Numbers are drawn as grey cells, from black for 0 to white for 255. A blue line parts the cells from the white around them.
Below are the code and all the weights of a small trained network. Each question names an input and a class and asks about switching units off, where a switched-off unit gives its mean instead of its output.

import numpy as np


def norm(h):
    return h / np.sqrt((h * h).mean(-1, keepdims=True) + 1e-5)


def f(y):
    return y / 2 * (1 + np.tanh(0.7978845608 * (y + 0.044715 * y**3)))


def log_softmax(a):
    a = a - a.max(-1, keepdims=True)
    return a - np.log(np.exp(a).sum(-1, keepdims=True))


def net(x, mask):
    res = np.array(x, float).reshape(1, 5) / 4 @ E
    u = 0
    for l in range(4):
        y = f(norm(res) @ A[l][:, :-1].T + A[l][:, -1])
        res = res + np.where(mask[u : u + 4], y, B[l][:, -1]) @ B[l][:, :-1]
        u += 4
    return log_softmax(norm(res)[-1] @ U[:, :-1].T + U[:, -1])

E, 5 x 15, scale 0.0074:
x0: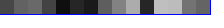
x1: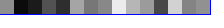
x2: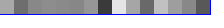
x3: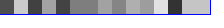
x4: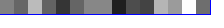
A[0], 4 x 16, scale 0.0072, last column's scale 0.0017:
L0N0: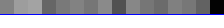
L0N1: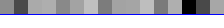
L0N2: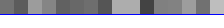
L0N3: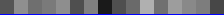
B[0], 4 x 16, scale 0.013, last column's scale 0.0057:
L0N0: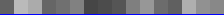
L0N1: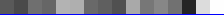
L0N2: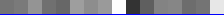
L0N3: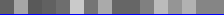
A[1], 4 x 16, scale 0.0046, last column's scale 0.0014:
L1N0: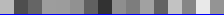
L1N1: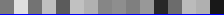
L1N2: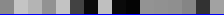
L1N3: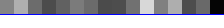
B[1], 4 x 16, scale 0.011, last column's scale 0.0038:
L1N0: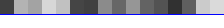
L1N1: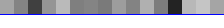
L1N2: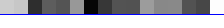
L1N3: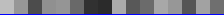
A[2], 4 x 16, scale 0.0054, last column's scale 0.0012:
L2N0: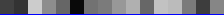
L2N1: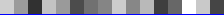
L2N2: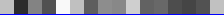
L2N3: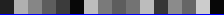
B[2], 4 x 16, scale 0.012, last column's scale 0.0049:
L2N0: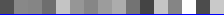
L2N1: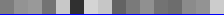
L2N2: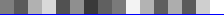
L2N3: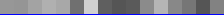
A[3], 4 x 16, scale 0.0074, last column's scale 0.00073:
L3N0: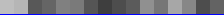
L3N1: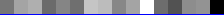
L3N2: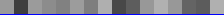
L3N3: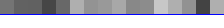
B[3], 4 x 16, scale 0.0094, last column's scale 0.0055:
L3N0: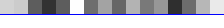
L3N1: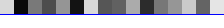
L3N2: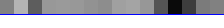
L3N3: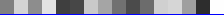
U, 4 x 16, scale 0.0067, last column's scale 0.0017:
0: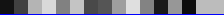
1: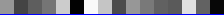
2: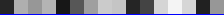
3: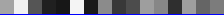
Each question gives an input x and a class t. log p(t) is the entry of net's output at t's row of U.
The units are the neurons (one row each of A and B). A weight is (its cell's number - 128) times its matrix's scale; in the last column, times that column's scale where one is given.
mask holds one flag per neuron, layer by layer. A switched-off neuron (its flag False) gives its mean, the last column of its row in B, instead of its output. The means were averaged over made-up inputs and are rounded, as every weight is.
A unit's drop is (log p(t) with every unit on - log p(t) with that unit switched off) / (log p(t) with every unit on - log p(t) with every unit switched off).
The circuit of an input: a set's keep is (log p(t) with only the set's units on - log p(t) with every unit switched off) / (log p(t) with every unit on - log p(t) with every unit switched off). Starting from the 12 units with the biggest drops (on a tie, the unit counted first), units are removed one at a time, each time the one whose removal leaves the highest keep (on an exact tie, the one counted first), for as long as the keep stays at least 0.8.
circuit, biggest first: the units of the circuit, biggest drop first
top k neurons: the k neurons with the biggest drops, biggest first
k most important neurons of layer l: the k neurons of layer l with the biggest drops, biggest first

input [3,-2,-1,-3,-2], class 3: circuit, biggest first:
[L0N3]
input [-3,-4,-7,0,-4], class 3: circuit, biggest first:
[L1N2; L0N1]
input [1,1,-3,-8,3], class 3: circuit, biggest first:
[L0N0; L1N2]
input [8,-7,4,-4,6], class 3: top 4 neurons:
[L1N2; L3N0; L0N0; L0N3]
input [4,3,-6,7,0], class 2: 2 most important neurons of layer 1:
[L1N0; L1N1]
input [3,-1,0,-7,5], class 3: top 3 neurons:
[L1N2; L0N0; L3N0]
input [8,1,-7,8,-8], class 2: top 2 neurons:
[L0N1; L1N2]
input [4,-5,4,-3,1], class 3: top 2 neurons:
[L1N2; L0N0]
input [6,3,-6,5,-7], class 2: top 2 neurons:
[L0N1; L1N1]
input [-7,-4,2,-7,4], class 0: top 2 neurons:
[L0N1; L2N2]
